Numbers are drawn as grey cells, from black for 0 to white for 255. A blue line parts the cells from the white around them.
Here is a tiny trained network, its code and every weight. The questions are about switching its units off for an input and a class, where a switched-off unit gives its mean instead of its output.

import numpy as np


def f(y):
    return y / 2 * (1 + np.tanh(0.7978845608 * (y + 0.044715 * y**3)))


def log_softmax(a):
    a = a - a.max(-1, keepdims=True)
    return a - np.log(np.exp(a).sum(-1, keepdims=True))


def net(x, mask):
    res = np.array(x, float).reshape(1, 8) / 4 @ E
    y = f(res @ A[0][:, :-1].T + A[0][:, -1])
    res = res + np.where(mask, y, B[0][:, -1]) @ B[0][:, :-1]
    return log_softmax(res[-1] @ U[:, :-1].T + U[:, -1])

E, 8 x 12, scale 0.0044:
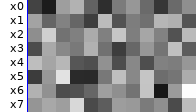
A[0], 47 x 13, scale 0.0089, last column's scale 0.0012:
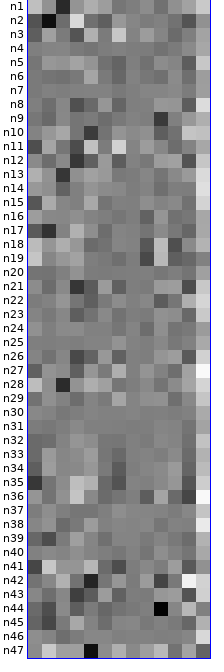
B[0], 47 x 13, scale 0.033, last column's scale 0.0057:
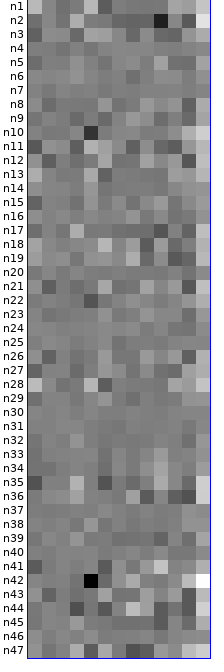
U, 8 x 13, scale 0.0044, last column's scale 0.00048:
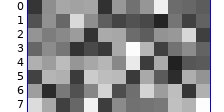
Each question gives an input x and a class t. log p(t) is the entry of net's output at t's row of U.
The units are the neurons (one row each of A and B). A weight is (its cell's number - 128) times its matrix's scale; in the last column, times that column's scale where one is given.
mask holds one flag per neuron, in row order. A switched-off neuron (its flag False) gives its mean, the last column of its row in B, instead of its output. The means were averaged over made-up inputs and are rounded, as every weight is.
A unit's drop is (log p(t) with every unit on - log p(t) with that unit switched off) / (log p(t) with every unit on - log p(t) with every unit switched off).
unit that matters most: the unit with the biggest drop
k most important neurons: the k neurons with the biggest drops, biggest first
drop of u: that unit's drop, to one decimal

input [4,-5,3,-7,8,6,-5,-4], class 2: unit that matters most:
n47
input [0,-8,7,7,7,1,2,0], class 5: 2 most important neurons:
(n11, n3)
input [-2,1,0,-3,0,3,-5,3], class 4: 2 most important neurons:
(n42, n18)
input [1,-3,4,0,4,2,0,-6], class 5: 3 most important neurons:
(n11, n42, n3)
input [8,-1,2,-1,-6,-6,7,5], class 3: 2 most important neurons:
(n44, n42)
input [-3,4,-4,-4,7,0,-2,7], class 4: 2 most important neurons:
(n19, n18)
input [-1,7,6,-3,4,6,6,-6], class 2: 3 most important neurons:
(n42, n47, n10)
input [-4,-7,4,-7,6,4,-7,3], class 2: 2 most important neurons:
(n47, n10)
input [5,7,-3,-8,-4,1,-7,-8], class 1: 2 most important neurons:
(n2, n17)
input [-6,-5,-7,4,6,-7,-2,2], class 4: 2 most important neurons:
(n19, n36)
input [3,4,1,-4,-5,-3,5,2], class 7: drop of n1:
0.1
